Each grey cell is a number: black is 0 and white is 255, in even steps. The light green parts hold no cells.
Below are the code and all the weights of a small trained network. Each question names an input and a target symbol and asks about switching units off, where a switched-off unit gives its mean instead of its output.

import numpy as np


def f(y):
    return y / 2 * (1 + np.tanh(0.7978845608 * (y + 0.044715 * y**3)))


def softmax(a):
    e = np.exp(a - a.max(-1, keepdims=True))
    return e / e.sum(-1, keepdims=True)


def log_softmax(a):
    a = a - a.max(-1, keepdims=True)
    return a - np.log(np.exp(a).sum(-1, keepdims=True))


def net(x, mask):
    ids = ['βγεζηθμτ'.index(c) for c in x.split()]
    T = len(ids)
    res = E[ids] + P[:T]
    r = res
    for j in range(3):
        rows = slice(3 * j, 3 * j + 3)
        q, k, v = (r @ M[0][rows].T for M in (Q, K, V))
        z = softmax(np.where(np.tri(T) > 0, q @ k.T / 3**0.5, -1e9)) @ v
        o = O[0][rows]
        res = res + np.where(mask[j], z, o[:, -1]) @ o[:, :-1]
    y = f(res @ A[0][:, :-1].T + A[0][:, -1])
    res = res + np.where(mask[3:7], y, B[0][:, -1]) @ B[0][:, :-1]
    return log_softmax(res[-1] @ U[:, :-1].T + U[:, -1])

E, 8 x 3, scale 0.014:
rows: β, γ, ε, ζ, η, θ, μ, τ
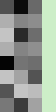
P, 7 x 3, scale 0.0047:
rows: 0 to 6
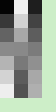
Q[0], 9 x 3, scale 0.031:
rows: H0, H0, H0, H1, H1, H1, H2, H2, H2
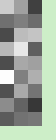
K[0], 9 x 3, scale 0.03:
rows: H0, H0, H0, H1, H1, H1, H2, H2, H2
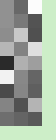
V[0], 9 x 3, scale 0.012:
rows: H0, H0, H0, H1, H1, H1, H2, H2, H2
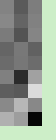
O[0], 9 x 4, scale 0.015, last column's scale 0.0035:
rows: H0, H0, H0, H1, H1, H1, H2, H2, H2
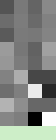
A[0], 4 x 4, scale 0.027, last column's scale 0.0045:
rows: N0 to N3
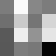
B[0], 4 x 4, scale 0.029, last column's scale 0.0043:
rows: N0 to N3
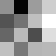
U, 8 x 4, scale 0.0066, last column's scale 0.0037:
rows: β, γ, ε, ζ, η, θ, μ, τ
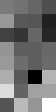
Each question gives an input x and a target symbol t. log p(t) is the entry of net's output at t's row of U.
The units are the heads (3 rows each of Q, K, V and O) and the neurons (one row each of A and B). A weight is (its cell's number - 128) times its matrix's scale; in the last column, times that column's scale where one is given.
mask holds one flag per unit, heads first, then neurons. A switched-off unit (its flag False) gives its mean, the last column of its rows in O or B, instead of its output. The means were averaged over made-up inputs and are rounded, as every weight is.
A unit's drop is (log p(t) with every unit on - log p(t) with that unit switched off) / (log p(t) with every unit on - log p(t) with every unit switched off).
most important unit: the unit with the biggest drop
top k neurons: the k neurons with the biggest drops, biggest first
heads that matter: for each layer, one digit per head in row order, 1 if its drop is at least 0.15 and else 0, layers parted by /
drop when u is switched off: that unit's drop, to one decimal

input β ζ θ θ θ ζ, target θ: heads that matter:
001
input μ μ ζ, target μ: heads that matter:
101
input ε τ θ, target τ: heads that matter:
111
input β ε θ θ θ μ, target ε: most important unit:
N1
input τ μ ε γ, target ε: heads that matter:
010
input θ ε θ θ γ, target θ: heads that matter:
001
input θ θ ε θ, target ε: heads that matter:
010
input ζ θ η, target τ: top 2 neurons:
N0, N2
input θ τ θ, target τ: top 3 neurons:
N0, N2, N3
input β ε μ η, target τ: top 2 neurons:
N2, N0
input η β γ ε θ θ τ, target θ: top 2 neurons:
N1, N3
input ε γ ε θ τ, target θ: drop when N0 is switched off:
0.0
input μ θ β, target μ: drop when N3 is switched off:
1.1
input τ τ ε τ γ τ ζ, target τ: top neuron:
N0
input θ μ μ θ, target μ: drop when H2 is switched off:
0.6
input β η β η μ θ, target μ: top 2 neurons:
N2, N0
